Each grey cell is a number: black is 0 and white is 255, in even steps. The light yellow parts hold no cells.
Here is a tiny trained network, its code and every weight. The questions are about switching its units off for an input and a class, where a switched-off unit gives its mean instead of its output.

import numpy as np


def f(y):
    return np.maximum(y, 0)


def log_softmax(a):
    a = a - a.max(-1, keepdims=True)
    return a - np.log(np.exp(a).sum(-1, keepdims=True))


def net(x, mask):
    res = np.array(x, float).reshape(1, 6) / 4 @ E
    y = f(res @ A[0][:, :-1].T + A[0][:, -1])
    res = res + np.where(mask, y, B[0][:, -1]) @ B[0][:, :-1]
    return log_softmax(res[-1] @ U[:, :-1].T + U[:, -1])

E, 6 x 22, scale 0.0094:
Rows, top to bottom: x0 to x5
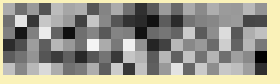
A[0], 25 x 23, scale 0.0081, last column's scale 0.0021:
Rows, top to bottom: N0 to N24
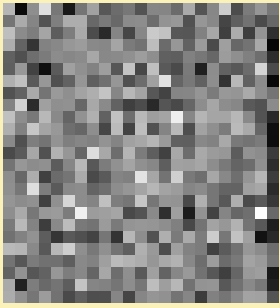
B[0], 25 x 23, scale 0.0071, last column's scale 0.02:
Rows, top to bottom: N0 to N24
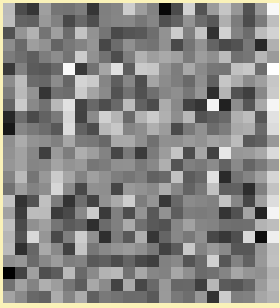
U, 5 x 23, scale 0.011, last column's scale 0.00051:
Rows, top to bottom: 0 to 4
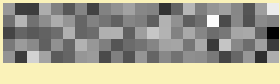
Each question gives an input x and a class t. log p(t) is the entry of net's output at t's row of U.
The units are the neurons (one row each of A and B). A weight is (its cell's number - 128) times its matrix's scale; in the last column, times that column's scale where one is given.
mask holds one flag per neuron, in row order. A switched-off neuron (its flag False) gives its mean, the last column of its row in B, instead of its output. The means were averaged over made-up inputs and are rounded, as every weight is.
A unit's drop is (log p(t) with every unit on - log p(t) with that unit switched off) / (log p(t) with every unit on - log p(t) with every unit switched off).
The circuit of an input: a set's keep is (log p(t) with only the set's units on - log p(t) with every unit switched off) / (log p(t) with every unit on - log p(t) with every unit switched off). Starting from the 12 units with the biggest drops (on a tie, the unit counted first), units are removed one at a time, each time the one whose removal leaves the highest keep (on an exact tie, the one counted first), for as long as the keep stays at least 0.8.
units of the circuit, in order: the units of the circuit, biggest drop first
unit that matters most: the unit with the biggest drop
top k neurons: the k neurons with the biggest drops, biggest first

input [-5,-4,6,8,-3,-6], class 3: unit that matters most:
N12
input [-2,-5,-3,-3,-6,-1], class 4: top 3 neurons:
N17, N8, N3
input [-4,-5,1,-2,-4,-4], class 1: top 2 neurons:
N19, N9
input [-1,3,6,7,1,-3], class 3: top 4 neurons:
N12, N7, N16, N20
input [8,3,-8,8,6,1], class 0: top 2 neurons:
N16, N18
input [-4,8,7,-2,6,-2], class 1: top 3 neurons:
N8, N16, N20
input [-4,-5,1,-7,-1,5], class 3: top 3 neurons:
N2, N8, N5
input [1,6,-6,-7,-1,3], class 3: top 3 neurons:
N2, N6, N0
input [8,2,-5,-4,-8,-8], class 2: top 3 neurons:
N5, N19, N22
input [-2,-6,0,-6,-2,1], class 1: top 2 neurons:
N14, N15
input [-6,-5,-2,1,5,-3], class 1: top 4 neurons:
N17, N14, N15, N21
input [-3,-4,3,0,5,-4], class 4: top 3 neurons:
N19, N8, N9
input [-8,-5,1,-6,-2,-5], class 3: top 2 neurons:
N2, N8
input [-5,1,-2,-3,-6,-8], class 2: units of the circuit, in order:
N5
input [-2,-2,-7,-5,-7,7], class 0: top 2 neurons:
N16, N20
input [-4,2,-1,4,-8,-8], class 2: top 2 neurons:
N5, N19
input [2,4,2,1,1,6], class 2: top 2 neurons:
N9, N10
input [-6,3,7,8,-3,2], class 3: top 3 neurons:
N12, N7, N16
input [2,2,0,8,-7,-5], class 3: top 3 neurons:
N12, N7, N19
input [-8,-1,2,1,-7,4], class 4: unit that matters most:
N17
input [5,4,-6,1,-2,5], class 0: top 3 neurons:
N16, N5, N20
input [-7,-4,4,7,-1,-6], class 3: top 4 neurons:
N12, N7, N9, N10
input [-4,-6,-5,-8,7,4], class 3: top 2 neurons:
N2, N6
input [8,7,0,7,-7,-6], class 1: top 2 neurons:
N8, N19
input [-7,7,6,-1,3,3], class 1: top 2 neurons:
N8, N16
